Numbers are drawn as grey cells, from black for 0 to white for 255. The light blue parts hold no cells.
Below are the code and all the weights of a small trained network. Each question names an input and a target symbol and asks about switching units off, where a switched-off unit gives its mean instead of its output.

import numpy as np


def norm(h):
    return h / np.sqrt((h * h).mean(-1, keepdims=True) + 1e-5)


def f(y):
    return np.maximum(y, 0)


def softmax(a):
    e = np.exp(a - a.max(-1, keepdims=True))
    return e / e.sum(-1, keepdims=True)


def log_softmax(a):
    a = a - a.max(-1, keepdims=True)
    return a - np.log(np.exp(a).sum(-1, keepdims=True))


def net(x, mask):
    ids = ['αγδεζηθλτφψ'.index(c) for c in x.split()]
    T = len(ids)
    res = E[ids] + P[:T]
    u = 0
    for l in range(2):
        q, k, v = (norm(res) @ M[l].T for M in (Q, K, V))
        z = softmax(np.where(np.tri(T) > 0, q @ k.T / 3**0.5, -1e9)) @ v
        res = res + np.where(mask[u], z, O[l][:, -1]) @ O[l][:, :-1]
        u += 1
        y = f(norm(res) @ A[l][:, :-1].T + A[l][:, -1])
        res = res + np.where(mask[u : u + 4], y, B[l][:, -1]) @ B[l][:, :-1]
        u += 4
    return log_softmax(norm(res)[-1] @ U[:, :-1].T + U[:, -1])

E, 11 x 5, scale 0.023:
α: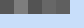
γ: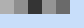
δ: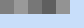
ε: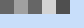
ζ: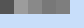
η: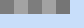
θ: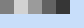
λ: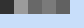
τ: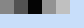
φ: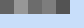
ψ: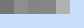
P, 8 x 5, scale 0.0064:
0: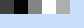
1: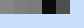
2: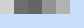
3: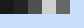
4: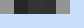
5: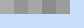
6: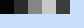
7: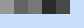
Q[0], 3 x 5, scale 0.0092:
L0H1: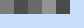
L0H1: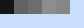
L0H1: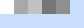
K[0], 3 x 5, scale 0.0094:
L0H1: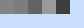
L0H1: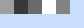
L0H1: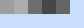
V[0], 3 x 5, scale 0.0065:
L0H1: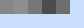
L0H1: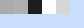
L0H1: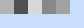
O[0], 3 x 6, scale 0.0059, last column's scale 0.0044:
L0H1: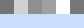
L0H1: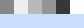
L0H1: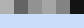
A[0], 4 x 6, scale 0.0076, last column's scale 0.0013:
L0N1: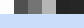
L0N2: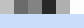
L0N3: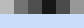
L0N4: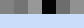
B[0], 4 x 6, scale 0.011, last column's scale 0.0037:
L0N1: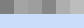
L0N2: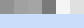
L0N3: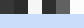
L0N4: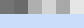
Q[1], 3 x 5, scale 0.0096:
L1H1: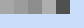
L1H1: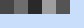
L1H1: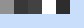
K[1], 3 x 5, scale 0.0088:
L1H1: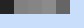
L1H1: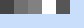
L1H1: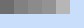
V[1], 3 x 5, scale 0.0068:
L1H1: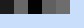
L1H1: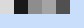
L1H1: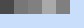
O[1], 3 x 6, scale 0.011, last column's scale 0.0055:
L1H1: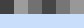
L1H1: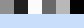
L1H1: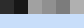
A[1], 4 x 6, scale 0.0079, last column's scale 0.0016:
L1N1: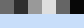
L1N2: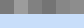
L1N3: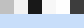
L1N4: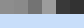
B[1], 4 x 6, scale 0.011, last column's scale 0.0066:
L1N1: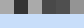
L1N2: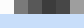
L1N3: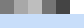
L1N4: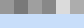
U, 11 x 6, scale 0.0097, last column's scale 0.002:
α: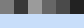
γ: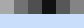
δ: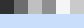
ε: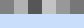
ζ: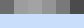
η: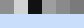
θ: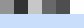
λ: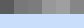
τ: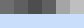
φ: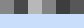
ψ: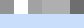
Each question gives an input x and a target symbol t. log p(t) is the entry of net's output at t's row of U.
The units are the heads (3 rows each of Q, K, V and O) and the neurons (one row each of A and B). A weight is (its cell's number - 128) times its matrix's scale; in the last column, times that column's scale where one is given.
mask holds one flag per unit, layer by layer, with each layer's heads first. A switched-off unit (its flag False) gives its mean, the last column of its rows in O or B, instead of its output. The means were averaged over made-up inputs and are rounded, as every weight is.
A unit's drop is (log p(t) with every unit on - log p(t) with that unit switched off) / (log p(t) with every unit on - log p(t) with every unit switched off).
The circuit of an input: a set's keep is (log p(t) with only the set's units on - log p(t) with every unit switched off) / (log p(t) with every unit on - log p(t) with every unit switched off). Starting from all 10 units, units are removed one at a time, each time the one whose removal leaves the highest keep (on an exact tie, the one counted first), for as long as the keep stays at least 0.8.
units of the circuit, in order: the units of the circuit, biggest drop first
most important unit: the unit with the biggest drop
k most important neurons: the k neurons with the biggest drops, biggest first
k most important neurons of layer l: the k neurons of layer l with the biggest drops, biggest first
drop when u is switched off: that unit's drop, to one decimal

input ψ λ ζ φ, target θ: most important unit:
L0H1
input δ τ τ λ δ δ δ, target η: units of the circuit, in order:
L0N3; L1N3; L0N2
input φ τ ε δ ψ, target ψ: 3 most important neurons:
L0N3; L0N2; L1N3
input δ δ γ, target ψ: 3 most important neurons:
L1N3; L0N1; L0N2
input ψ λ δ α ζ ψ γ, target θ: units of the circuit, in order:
L1H1; L0H1; L1N1
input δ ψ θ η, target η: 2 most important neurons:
L0N3; L0N4
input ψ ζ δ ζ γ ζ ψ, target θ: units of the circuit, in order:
L0H1; L1N1
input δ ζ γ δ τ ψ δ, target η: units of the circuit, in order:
L0N3; L0N2; L1N3
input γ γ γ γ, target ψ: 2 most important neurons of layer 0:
L0N1; L0N4
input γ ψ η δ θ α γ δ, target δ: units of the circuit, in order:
L0N4; L0H1
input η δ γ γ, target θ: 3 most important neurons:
L1N1; L0N2; L1N4
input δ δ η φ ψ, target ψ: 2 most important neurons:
L0N2; L0N3
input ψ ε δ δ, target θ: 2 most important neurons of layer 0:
L0N2; L0N1
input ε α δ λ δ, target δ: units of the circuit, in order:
L0N4
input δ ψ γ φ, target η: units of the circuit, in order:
L0N3; L1N3
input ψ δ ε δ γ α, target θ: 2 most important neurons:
L0N2; L1N1
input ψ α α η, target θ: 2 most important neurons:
L1N1; L0N2
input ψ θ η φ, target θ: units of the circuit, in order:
L1H1; L0H1; L1N1
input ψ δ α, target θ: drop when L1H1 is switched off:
0.3
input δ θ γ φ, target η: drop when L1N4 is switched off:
0.0
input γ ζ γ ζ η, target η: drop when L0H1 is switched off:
-0.1
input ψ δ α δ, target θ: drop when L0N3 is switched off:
0.1
